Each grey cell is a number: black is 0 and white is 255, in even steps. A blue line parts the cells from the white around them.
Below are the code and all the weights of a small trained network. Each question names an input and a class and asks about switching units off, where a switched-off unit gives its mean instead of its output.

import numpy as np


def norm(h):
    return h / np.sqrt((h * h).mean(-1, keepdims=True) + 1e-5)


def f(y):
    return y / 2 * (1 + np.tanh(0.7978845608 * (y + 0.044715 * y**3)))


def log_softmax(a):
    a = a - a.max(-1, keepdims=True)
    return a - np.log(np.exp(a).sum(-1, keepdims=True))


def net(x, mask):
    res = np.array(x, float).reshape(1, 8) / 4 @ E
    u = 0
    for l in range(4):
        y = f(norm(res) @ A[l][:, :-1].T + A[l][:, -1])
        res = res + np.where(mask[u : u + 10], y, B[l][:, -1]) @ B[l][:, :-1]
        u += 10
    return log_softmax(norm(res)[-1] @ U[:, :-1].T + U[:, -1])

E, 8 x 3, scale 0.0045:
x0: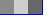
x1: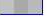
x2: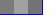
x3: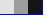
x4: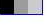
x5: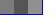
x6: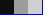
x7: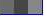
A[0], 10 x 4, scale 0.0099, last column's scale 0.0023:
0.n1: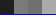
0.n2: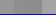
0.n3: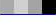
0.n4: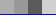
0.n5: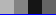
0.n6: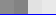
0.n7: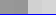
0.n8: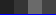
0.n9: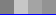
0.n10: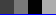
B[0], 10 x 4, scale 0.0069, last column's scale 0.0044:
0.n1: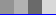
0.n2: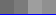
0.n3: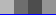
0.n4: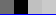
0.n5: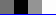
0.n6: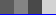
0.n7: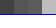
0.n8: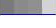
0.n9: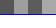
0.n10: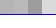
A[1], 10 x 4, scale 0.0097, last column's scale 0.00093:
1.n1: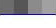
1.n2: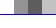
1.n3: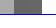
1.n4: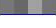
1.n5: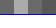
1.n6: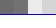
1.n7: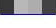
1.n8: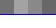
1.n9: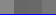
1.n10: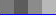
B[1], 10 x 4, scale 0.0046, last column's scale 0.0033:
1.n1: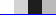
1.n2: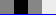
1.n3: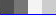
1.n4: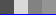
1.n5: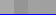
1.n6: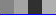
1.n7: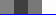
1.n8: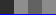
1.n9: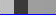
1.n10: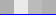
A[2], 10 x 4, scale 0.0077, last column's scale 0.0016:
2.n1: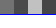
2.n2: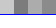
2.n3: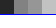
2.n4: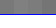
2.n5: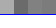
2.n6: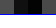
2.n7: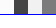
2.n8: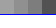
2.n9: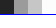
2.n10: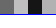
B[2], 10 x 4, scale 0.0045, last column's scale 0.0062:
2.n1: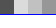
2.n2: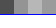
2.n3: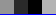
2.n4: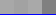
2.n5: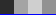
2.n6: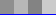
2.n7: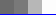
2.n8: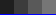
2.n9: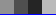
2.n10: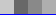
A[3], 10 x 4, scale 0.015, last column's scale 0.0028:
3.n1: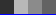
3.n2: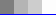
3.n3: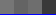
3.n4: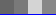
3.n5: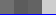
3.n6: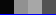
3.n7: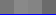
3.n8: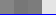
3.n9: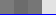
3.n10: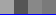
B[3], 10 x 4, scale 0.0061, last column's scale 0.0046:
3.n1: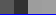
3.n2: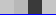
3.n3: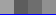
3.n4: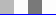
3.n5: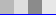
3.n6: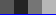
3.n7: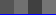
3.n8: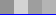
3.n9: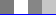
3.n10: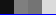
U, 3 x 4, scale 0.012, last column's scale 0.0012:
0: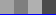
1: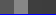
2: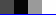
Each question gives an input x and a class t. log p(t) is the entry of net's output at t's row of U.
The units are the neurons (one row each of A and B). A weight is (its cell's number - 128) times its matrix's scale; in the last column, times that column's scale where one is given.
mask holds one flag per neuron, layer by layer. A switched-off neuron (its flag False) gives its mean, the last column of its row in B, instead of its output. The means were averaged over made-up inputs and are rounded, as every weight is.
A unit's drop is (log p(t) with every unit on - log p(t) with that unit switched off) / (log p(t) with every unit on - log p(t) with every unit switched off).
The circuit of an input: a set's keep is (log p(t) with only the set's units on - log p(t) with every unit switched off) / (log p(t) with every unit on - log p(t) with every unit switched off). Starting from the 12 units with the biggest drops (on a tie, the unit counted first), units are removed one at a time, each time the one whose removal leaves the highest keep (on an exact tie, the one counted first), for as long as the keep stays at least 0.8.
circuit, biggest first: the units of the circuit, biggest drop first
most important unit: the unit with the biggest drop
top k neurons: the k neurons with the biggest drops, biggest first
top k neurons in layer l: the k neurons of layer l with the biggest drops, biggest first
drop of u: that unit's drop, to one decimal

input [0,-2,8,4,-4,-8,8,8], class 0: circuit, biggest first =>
(0.n10)
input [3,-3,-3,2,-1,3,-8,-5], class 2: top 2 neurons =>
(0.n5 3.n10)
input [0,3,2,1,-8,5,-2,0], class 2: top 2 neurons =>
(0.n5 3.n10)
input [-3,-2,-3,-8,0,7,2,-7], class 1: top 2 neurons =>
(2.n3 2.n9)
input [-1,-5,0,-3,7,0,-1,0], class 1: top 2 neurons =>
(2.n3 2.n9)
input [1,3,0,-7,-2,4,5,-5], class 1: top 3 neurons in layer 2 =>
(2.n3 2.n9 2.n7)
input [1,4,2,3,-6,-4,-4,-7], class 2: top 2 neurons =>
(1.n2 3.n10)
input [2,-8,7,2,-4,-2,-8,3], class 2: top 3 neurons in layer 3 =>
(3.n10 3.n4 3.n2)
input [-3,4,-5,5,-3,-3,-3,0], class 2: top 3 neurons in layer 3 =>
(3.n10 3.n5 3.n2)
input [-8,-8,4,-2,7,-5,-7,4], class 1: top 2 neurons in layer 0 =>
(0.n5 0.n4)
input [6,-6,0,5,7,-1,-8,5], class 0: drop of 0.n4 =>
0.0
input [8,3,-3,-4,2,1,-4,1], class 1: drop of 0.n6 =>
0.1
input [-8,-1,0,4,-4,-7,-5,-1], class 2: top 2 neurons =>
(3.n10 0.n5)
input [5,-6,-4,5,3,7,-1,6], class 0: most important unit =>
0.n10
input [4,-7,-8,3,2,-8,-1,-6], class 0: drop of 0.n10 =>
0.2
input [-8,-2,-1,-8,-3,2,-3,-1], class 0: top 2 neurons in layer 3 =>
(3.n10 3.n6)
